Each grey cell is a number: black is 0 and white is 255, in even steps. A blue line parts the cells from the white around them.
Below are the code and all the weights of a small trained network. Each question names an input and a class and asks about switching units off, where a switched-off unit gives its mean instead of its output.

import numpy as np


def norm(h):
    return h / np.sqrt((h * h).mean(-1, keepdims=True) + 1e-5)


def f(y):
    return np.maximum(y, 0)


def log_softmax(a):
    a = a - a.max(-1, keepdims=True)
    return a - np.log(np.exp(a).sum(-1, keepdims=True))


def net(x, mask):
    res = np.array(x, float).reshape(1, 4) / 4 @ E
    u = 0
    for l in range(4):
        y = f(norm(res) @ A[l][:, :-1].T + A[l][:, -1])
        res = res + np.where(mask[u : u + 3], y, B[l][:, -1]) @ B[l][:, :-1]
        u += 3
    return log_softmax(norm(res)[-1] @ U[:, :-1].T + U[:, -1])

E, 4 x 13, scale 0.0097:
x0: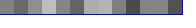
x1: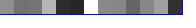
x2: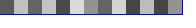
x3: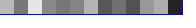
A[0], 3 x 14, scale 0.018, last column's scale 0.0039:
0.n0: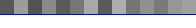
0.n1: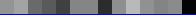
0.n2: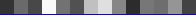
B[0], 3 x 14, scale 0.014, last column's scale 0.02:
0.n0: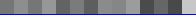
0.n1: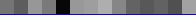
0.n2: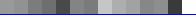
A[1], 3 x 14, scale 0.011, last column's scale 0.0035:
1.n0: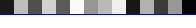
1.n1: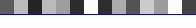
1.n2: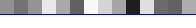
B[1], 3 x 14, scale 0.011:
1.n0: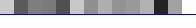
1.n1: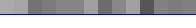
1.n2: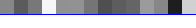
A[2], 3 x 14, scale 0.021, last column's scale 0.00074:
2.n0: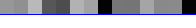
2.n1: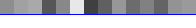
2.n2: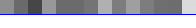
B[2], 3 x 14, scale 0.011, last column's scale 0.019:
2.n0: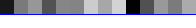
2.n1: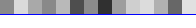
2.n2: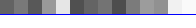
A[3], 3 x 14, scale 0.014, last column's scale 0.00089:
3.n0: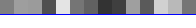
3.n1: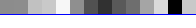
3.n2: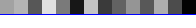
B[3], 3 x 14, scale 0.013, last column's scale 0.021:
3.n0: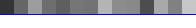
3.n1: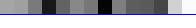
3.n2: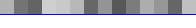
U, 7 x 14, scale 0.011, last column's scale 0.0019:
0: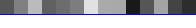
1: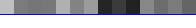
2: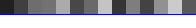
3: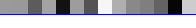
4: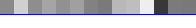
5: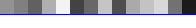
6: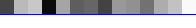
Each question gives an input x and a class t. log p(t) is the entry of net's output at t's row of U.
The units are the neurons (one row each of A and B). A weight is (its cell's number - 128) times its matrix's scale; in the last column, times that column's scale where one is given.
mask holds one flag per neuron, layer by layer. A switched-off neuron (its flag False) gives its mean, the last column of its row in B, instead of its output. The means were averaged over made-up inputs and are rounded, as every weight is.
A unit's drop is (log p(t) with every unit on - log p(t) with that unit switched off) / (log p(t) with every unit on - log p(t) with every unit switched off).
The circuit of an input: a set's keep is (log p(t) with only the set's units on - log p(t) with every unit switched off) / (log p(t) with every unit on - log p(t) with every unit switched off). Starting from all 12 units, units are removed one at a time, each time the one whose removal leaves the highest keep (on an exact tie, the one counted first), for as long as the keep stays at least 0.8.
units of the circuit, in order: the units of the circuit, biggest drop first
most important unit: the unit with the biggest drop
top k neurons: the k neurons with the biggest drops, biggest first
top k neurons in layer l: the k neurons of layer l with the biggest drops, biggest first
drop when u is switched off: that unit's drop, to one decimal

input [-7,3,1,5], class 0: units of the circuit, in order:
[0.n2 2.n0]
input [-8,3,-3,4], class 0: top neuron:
[0.n2]
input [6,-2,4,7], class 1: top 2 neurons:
[1.n2 3.n1]
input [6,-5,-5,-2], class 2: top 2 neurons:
[2.n1 1.n0]
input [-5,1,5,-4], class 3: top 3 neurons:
[0.n1 0.n0 3.n1]
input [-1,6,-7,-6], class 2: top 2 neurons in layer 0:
[0.n0 0.n2]
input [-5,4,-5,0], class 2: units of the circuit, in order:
[0.n2 2.n1]
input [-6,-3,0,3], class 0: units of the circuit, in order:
[0.n2 2.n0 0.n0]
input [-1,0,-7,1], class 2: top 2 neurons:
[2.n1 3.n0]
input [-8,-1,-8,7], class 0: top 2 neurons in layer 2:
[2.n0 2.n1]
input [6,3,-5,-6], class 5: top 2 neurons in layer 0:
[0.n1 0.n0]
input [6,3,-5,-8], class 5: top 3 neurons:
[2.n2 1.n0 0.n1]
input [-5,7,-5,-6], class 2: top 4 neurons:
[2.n2 2.n1 0.n2 1.n2]
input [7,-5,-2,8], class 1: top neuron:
[1.n2]
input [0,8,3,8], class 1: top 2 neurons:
[3.n1 1.n2]
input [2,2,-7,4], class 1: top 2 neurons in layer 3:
[3.n2 3.n1]
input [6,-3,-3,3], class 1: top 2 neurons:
[0.n0 1.n2]
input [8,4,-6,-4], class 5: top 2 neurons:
[2.n2 0.n2]
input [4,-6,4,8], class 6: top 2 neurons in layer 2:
[2.n1 2.n0]
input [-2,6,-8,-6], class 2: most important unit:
3.n0
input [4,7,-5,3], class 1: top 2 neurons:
[3.n1 1.n2]
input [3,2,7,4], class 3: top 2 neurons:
[2.n1 0.n2]
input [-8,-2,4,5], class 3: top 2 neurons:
[0.n1 3.n1]
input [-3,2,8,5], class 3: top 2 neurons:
[0.n1 3.n1]
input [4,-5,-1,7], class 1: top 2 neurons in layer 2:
[2.n2 2.n1]
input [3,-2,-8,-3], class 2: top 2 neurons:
[2.n1 3.n1]
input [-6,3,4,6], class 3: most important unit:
0.n1
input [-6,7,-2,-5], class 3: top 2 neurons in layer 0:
[0.n1 0.n0]
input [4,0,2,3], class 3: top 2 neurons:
[0.n2 2.n1]
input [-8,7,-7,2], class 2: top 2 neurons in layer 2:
[2.n1 2.n0]
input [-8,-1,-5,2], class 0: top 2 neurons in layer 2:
[2.n2 2.n0]
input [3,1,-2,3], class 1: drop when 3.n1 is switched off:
0.2
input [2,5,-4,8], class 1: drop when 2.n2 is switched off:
0.0
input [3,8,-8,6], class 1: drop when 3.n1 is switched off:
0.4
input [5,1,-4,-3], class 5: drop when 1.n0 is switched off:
0.1
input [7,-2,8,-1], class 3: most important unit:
0.n2
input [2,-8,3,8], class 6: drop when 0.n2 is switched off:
0.1
